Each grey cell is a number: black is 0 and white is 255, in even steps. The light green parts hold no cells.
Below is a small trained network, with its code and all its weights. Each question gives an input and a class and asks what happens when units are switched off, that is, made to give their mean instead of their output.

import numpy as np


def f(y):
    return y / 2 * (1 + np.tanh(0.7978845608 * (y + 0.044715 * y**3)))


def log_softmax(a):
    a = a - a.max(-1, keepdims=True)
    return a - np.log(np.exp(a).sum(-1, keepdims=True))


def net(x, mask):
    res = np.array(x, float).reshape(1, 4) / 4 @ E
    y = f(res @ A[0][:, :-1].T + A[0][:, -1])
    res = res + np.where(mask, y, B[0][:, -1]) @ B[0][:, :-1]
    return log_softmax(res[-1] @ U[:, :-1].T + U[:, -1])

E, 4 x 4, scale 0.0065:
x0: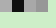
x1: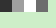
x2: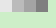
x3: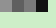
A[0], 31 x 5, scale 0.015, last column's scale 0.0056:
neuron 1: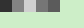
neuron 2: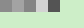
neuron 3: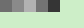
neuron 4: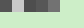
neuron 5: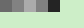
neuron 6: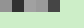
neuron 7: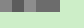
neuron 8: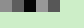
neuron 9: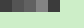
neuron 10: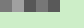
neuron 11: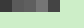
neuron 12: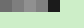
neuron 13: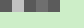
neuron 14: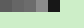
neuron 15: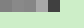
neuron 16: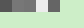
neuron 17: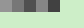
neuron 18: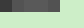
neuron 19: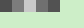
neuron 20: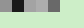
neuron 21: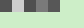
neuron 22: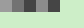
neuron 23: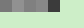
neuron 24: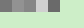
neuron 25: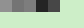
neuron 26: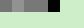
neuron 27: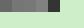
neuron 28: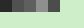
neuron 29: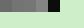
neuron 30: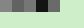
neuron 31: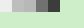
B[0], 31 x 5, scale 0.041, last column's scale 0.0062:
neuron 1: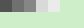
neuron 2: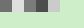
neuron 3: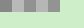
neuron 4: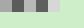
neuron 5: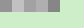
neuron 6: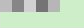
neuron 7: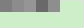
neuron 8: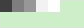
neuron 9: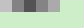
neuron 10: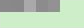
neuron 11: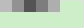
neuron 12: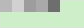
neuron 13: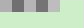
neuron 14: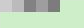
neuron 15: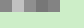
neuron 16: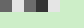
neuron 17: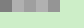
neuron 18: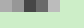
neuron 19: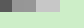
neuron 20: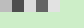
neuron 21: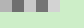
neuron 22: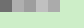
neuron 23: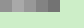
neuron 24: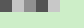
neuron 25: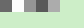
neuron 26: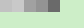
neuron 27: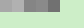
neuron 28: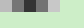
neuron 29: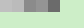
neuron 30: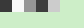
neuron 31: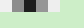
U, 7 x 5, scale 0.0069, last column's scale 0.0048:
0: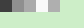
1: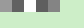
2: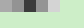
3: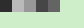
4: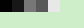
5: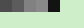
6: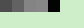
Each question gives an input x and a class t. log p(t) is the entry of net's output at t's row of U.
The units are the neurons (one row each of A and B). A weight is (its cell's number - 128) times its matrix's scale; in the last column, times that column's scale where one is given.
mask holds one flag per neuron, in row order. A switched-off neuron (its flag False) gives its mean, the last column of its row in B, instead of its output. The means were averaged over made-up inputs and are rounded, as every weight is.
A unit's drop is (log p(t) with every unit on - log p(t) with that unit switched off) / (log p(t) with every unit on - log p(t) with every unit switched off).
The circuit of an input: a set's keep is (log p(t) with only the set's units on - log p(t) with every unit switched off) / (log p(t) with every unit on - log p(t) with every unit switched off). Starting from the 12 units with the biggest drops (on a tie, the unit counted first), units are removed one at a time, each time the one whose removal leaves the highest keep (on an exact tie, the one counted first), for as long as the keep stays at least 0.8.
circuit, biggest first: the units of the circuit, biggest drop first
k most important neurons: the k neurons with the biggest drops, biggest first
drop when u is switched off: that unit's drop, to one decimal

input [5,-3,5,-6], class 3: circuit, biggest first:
neuron 2
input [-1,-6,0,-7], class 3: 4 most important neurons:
neuron 16; neuron 2; neuron 1; neuron 24
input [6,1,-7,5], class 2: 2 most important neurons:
neuron 18; neuron 28
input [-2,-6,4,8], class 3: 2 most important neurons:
neuron 30; neuron 25
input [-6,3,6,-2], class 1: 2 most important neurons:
neuron 21; neuron 4
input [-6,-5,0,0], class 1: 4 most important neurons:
neuron 4; neuron 21; neuron 1; neuron 13
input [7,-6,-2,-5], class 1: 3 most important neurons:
neuron 20; neuron 6; neuron 1
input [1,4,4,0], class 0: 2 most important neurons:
neuron 28; neuron 18
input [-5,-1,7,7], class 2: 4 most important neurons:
neuron 31; neuron 16; neuron 24; neuron 2
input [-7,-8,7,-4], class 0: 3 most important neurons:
neuron 8; neuron 22; neuron 20
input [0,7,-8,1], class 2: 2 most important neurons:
neuron 28; neuron 18
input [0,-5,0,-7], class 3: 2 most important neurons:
neuron 16; neuron 2
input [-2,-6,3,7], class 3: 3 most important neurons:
neuron 30; neuron 25; neuron 1
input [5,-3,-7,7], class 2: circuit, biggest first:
neuron 18
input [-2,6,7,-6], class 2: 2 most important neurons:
neuron 31; neuron 8
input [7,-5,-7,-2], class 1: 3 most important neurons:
neuron 20; neuron 6; neuron 31
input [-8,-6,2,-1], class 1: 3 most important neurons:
neuron 4; neuron 21; neuron 13
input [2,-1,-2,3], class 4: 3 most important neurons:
neuron 16; neuron 31; neuron 2
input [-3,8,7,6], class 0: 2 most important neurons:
neuron 1; neuron 19
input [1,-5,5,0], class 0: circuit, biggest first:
neuron 8
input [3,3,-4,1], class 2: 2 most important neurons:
neuron 8; neuron 28
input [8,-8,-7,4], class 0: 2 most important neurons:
neuron 8; neuron 22
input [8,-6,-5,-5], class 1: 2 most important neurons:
neuron 20; neuron 6
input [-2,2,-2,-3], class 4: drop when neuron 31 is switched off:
0.2
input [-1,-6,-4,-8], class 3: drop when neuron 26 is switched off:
0.0
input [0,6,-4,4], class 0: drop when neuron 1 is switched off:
0.1
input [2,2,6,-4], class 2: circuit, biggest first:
neuron 31
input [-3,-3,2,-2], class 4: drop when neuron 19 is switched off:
0.1
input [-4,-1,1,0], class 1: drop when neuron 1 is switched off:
0.2
